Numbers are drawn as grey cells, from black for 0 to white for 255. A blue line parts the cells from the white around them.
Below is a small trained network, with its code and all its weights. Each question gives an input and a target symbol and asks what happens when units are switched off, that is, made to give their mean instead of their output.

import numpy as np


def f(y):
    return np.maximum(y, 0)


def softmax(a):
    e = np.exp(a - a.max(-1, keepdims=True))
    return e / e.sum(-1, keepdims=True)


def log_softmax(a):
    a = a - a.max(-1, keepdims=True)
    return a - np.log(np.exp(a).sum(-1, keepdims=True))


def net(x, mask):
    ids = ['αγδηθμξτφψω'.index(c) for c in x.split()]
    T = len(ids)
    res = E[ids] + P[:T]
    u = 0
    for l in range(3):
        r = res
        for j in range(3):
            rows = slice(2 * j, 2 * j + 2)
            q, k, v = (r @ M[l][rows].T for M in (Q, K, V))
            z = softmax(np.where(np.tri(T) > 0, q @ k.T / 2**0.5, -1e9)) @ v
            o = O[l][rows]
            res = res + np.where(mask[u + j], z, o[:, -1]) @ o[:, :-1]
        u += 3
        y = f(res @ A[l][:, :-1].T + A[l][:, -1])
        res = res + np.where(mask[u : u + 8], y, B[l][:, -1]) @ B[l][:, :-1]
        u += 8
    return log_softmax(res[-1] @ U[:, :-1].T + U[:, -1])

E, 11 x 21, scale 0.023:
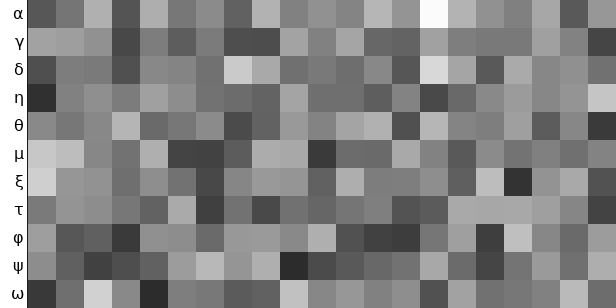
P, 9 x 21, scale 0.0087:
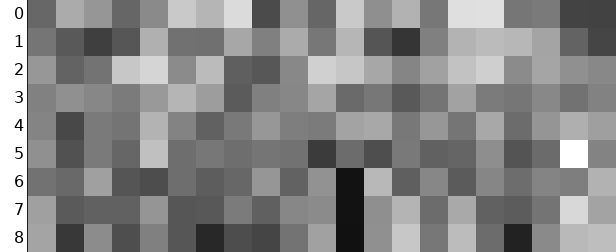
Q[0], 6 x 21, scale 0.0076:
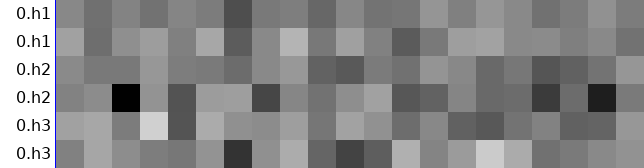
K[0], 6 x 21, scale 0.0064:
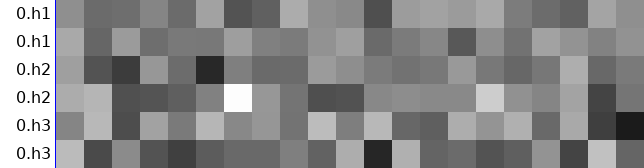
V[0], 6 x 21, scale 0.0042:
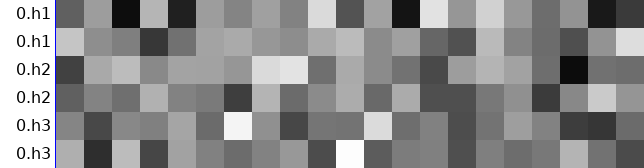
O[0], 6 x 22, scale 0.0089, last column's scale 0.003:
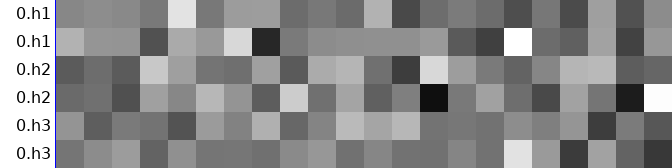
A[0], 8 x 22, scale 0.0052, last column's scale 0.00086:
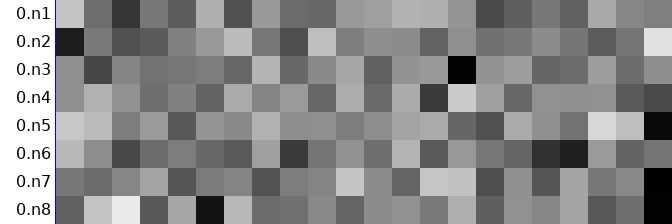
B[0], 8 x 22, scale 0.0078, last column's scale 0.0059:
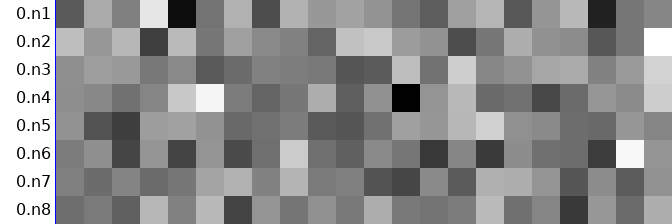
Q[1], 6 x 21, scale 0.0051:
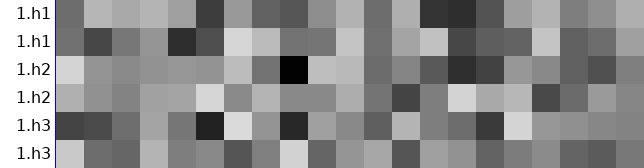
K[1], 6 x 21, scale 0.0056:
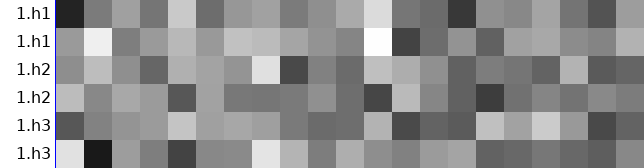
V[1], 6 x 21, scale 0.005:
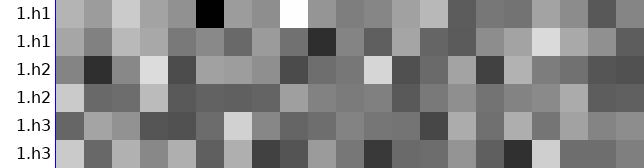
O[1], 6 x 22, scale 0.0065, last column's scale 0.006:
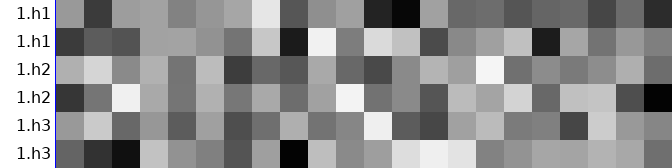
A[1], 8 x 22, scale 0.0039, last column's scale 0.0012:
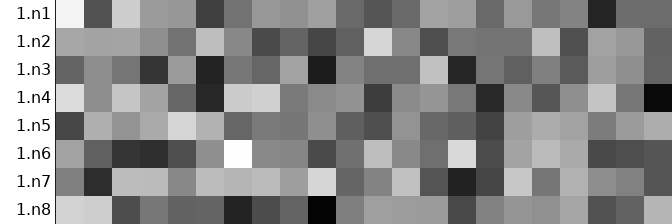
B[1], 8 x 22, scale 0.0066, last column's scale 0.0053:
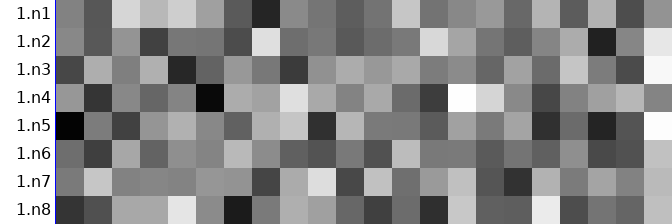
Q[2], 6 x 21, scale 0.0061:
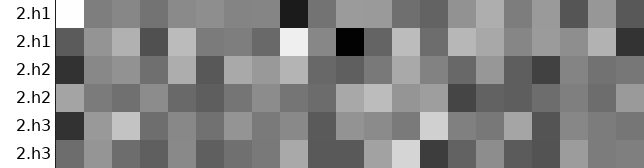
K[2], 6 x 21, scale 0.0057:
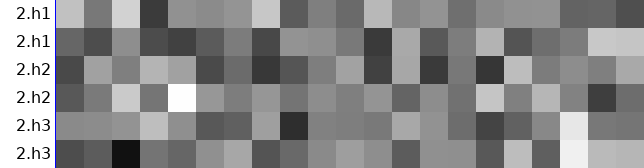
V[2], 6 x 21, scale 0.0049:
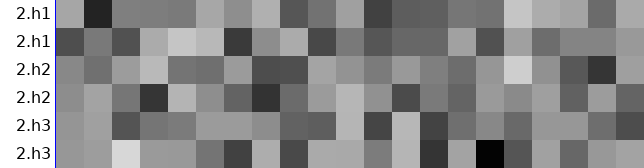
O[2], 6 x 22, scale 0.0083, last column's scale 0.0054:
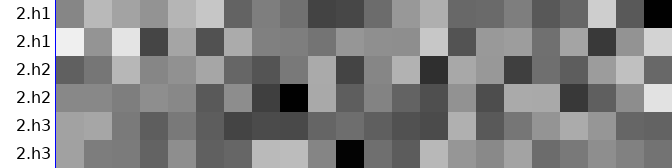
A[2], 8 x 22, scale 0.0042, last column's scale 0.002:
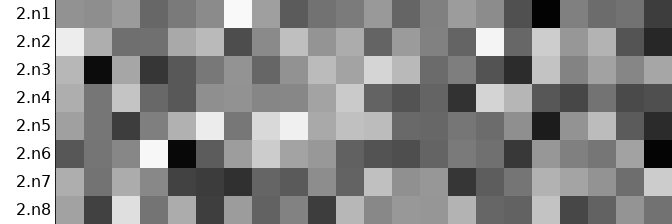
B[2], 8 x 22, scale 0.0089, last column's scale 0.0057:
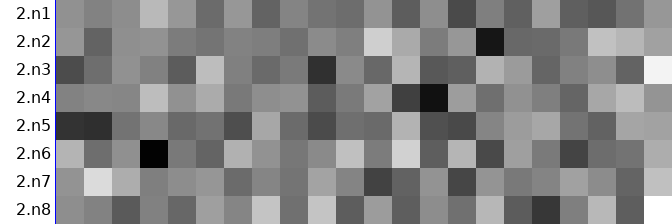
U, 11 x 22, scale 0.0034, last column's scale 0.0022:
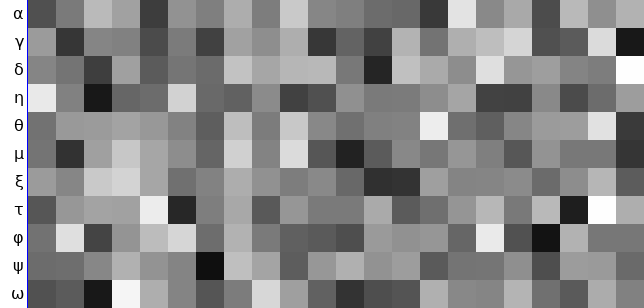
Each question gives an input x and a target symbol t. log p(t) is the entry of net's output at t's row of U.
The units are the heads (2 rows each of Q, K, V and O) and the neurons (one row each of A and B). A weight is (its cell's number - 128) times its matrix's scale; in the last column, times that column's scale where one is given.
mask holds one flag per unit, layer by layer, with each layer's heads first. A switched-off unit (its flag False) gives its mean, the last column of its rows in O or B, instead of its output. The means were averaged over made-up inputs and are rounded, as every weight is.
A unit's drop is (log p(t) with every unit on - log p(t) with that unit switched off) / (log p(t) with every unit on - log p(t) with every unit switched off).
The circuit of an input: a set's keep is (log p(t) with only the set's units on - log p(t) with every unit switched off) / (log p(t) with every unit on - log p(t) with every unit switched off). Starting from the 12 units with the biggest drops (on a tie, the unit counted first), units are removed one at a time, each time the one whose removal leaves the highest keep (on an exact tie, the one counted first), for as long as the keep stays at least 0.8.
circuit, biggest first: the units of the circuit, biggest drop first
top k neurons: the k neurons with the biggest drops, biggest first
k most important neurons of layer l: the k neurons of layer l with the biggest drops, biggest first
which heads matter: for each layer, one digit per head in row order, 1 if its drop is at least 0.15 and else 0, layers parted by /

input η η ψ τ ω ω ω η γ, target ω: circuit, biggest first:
[2.h1; 1.n8; 0.n6]
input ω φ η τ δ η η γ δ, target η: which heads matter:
010 / 110 / 100
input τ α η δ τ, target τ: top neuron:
[0.n4]
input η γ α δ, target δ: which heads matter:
011 / 100 / 010
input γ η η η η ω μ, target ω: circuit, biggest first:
[2.h1; 1.n8]
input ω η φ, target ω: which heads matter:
000 / 000 / 100
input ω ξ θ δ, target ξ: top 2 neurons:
[0.n2; 2.n4]
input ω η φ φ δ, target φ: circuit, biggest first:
[2.h1; 0.h3; 0.h1]
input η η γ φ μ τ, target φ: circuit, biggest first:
[2.h1; 0.h3]
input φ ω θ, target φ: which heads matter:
100 / 000 / 100
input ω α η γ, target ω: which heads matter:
100 / 000 / 100
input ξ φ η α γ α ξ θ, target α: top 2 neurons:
[1.n5; 2.n8]
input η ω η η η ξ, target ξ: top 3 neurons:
[0.n2; 2.n4; 0.n6]
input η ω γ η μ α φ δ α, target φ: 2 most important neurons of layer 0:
[0.n8; 0.n4]
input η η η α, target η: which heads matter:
000 / 100 / 000
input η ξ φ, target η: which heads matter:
101 / 000 / 000
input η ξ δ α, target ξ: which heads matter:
000 / 011 / 000
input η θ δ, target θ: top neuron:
[2.n2]
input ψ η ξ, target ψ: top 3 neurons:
[2.n5; 2.n2; 1.n6]
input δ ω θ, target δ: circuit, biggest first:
[2.h2; 0.h2]
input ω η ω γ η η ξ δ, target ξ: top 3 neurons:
[2.n4; 0.n4; 0.n6]
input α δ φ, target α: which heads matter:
010 / 000 / 001
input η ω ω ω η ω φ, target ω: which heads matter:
000 / 001 / 100
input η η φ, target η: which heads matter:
000 / 010 / 000
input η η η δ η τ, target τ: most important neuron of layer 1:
[1.n8]
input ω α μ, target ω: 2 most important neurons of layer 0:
[0.n8; 0.n3]
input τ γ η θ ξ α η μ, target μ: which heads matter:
100 / 100 / 000
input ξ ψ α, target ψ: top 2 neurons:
[2.n5; 2.n2]
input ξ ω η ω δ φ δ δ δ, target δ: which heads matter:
001 / 100 / 010
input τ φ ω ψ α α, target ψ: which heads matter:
010 / 000 / 010
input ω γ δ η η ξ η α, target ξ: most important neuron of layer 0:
[0.n6]
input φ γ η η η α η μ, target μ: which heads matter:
000 / 101 / 000
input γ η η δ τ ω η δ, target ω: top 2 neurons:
[0.n4; 0.n3]
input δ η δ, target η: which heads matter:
000 / 100 / 000
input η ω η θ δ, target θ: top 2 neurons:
[0.n2; 2.n2]
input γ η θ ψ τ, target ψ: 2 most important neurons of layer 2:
[2.n2; 2.n5]
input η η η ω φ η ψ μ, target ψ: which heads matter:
010 / 000 / 110
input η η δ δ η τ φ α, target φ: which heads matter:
001 / 000 / 100
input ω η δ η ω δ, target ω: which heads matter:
000 / 000 / 100
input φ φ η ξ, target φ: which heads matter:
011 / 000 / 100
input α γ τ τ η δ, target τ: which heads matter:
000 / 100 / 100
